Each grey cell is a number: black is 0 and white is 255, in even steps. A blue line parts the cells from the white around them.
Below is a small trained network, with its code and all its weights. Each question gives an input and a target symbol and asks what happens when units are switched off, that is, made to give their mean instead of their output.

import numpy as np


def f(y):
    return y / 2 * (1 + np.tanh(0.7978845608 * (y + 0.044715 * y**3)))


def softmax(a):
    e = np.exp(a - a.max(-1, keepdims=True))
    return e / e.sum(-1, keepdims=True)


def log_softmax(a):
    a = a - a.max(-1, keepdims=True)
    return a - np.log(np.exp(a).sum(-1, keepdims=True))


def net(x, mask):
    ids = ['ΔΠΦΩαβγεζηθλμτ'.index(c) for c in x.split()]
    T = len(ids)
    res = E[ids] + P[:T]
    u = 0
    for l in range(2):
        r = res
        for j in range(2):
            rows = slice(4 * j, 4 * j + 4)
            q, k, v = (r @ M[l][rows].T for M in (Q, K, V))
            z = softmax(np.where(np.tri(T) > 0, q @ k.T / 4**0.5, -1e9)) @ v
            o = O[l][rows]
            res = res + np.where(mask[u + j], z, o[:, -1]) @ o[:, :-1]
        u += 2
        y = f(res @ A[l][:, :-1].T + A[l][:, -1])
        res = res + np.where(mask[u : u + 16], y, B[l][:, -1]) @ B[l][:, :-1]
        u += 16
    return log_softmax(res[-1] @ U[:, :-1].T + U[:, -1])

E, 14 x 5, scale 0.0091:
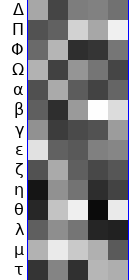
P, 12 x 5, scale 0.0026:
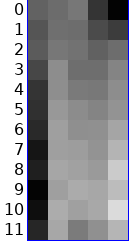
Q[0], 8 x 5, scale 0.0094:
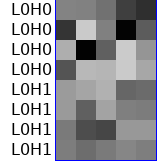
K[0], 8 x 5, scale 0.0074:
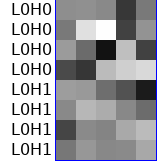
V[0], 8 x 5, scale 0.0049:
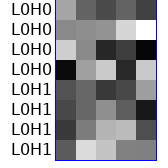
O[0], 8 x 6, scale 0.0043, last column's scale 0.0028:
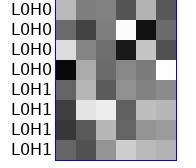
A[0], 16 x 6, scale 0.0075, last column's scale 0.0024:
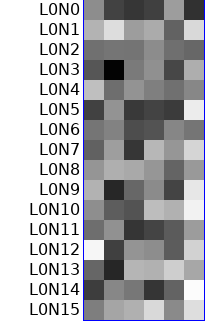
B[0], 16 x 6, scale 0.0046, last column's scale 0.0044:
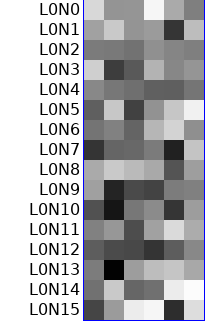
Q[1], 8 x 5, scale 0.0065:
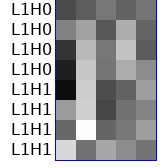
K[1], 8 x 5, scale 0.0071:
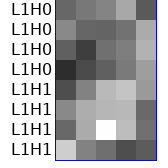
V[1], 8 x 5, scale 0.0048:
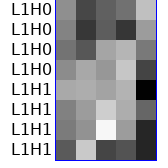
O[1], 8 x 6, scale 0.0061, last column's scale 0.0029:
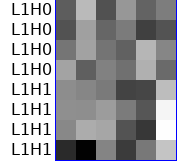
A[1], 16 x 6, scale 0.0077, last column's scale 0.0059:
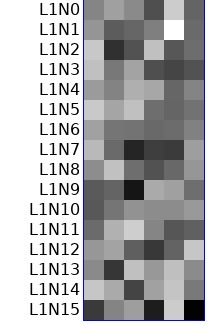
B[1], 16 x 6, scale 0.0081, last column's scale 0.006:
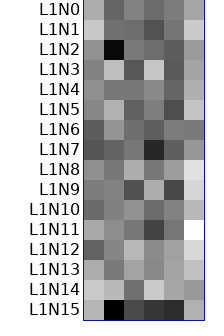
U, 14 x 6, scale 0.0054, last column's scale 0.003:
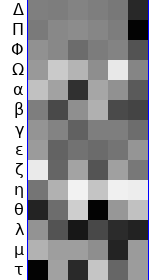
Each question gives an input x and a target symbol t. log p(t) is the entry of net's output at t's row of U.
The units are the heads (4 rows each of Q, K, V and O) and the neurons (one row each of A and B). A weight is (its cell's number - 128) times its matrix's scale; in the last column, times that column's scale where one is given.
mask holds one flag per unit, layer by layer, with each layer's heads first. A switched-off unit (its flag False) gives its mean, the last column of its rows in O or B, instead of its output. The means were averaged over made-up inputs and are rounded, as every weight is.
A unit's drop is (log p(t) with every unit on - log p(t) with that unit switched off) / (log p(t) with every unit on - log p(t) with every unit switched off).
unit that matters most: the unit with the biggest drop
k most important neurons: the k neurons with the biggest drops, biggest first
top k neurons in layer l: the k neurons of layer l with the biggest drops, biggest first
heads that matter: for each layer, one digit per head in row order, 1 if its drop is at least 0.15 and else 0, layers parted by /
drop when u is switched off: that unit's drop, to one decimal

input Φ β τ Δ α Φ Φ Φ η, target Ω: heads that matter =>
10 / 01
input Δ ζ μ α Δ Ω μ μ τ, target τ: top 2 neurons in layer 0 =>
L0N7, L0N10
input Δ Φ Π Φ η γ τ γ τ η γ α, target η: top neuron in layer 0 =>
L0N13
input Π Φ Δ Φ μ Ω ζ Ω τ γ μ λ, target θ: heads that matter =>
00 / 01
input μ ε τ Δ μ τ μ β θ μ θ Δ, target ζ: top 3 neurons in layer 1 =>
L1N13, L1N1, L1N2
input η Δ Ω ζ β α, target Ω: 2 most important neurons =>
L0N13, L1N14
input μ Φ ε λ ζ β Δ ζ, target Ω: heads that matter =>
10 / 01
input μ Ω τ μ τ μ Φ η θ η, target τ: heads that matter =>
10 / 00
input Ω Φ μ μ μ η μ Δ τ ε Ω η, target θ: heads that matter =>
00 / 01
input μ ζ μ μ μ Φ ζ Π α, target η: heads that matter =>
10 / 01
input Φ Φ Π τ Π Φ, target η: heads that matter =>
00 / 01
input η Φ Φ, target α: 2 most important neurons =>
L1N14, L0N11
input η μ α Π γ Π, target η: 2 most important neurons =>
L1N13, L1N15
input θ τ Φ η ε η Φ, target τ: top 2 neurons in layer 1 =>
L1N9, L1N11
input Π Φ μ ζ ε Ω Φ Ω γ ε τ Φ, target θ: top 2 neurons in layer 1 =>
L1N7, L1N12
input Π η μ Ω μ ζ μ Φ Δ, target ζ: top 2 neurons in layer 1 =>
L1N1, L1N13
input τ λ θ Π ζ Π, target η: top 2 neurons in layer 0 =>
L0N15, L0N13
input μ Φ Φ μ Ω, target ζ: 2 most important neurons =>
L0N15, L0N1
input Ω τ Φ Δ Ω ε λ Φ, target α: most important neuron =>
L1N14
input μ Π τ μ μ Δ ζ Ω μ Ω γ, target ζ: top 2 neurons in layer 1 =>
L1N1, L1N13
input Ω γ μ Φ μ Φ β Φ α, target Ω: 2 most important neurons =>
L0N13, L0N15
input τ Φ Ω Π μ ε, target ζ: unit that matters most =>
L0H0
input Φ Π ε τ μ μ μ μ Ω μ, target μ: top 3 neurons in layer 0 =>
L0N1, L0N15, L0N8
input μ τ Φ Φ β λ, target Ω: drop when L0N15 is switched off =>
0.1
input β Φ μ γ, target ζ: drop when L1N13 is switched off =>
0.1
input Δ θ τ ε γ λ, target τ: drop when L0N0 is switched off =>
0.0
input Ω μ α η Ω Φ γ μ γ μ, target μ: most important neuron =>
L0N1
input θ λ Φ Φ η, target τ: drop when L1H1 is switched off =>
0.2
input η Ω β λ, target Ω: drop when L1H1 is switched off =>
0.6
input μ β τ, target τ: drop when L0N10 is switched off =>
0.1
